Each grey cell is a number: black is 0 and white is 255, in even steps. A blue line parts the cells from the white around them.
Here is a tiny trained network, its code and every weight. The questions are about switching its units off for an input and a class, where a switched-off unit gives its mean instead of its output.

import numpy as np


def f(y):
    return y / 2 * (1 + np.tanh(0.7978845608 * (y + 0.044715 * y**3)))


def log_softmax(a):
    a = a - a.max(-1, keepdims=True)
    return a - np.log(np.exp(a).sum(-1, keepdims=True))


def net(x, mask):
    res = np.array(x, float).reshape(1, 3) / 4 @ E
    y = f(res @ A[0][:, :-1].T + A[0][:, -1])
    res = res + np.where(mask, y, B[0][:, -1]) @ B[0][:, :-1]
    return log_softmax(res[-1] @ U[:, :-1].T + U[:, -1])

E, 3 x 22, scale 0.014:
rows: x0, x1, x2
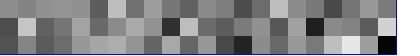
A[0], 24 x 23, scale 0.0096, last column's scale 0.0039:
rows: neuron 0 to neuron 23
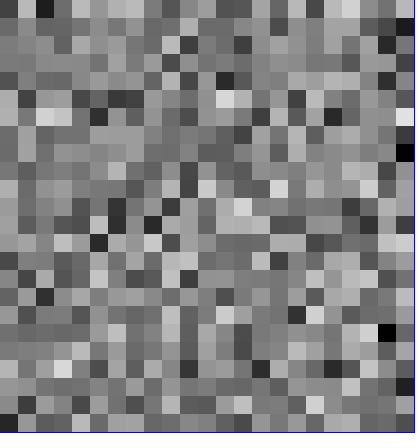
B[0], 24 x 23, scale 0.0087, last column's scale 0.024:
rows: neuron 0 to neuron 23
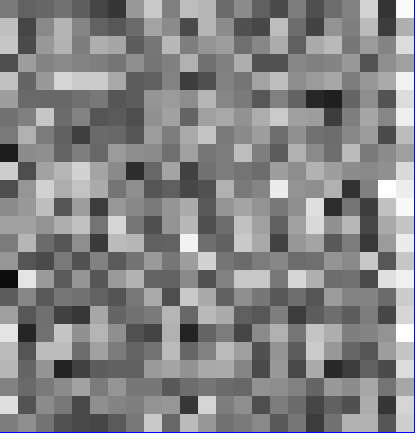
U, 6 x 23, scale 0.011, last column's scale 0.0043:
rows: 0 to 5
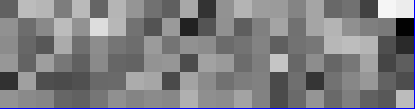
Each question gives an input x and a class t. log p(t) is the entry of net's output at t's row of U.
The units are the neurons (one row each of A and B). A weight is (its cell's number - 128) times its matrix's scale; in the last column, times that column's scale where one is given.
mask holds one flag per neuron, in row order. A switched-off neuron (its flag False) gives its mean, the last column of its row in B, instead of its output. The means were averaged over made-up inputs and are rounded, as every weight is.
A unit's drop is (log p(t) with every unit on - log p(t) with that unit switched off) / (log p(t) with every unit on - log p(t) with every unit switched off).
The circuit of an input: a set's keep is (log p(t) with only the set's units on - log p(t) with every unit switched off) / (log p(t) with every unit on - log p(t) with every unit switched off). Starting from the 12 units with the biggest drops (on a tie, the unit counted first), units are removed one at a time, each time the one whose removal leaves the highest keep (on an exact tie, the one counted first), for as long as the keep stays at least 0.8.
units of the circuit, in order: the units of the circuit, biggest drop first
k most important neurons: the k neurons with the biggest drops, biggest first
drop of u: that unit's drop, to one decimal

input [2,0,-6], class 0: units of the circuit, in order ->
[neuron 11]
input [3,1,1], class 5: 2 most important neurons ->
[neuron 15; neuron 10]
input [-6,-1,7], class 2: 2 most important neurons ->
[neuron 0; neuron 23]
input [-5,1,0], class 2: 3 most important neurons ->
[neuron 15; neuron 13; neuron 20]
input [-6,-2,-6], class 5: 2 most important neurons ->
[neuron 10; neuron 15]
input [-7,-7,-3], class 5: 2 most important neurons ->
[neuron 12; neuron 22]
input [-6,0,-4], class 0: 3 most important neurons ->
[neuron 12; neuron 0; neuron 11]
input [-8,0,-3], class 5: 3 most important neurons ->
[neuron 10; neuron 15; neuron 4]
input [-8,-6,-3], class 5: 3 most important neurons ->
[neuron 12; neuron 22; neuron 17]
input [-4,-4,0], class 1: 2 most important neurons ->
[neuron 0; neuron 20]
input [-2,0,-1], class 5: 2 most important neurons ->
[neuron 10; neuron 15]
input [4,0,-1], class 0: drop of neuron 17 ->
0.1
